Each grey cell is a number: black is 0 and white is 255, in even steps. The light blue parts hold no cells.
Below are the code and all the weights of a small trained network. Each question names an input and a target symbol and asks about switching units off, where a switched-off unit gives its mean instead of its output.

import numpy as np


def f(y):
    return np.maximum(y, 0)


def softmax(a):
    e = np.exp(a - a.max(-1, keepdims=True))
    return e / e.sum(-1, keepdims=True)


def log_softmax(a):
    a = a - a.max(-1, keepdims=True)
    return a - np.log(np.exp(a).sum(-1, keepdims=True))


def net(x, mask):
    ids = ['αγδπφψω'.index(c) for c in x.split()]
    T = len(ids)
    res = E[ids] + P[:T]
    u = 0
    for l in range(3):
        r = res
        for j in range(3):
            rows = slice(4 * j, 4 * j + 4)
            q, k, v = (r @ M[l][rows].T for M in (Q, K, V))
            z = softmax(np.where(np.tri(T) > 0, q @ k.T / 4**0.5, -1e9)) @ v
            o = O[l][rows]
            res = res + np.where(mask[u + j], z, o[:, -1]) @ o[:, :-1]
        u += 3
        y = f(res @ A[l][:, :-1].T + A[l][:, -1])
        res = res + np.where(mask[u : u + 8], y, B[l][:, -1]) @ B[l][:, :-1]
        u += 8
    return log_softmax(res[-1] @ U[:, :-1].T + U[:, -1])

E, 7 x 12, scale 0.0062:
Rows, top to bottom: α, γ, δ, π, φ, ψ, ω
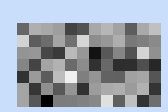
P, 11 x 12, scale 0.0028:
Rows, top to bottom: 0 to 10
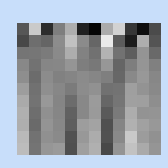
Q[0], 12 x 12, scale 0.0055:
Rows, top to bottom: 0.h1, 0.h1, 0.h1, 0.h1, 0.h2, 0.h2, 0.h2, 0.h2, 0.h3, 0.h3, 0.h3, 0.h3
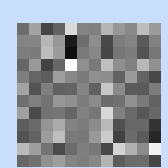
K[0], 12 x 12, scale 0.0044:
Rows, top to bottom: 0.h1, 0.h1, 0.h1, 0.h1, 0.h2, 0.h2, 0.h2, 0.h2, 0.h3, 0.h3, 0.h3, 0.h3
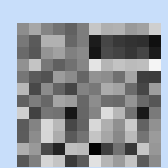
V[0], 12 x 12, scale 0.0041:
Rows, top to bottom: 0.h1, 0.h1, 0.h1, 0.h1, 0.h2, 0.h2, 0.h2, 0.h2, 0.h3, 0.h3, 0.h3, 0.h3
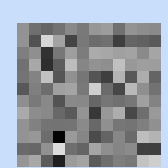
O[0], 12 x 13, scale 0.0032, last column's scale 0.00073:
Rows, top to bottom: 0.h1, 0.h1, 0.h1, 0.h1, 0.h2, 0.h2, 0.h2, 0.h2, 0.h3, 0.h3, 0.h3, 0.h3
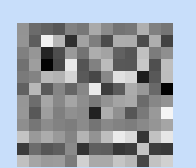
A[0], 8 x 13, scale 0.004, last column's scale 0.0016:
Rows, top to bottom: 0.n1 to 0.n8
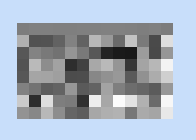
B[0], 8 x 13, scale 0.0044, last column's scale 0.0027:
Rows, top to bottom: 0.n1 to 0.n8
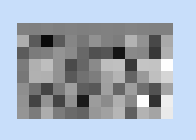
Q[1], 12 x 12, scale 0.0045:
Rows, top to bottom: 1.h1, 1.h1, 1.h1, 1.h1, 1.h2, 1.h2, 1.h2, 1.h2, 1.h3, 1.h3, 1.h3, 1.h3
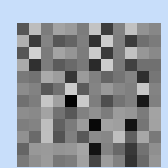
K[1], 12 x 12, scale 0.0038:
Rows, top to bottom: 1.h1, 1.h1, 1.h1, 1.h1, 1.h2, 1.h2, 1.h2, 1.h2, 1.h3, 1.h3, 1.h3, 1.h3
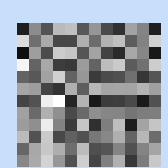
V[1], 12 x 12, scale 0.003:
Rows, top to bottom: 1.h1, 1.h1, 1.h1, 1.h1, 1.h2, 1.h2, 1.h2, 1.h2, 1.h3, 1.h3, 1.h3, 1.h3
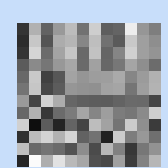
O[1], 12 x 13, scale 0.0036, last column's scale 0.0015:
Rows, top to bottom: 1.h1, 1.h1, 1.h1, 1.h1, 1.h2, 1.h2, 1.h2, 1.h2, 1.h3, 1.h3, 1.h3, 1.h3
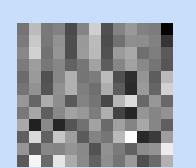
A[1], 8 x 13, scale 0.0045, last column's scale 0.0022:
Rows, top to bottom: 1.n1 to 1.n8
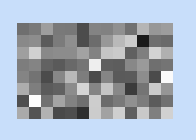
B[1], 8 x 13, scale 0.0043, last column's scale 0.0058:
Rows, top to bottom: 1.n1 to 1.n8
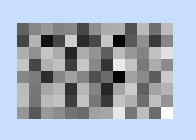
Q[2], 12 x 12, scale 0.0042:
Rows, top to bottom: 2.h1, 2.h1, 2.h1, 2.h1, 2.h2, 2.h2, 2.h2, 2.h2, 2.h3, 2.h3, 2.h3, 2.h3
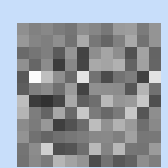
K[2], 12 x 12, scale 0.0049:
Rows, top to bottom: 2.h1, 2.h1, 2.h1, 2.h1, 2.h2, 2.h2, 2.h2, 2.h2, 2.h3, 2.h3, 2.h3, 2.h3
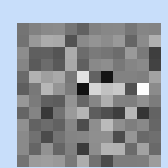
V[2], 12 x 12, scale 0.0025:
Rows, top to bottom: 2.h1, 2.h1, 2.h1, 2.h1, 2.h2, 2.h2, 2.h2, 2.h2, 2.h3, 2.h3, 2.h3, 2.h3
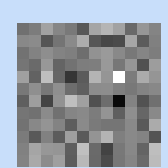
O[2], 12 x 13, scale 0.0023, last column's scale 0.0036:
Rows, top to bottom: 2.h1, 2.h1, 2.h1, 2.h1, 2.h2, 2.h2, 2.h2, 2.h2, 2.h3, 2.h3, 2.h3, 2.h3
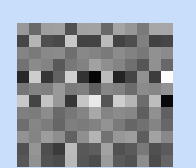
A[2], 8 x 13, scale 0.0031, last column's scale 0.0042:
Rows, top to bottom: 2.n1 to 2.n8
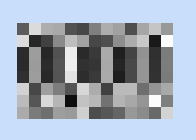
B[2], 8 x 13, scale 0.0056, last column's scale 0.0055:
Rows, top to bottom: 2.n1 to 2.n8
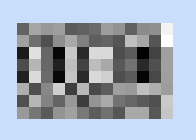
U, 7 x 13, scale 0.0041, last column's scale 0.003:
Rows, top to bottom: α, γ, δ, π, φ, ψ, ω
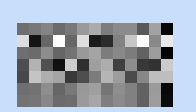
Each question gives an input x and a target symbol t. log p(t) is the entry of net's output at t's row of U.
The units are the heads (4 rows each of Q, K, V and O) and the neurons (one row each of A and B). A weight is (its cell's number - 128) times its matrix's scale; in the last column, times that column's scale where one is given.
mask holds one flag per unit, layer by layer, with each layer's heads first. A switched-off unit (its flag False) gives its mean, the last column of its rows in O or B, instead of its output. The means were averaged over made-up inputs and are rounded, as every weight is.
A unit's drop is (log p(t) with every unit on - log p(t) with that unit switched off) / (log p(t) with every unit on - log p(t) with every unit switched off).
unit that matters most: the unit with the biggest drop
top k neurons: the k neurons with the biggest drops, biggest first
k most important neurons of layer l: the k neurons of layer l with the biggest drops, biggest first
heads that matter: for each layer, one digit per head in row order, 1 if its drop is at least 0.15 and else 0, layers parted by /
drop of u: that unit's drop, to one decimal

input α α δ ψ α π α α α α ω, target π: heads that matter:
001 / 000 / 010
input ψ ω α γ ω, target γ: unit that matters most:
1.h3
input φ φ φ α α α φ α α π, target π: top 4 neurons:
(1.n3 1.n7 1.n6 1.n4)
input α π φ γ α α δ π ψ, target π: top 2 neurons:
(1.n3 1.n6)
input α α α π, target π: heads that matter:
001 / 000 / 000
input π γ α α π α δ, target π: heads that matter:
000 / 000 / 000
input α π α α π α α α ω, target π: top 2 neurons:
(1.n2 1.n3)
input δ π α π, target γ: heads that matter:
100 / 010 / 010
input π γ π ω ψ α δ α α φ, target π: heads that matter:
000 / 001 / 000
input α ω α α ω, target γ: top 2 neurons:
(0.n2 1.n6)
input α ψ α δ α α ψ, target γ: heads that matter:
000 / 001 / 101
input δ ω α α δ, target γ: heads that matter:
001 / 000 / 010
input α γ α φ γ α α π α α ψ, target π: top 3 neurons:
(1.n3 1.n6 0.n4)
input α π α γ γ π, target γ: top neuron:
(0.n7)
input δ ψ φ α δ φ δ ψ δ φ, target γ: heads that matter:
000 / 100 / 000
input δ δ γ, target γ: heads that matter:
000 / 000 / 000
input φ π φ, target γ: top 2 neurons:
(1.n7 1.n4)
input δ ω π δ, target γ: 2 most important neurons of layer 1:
(1.n6 1.n2)
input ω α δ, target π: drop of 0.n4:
0.2
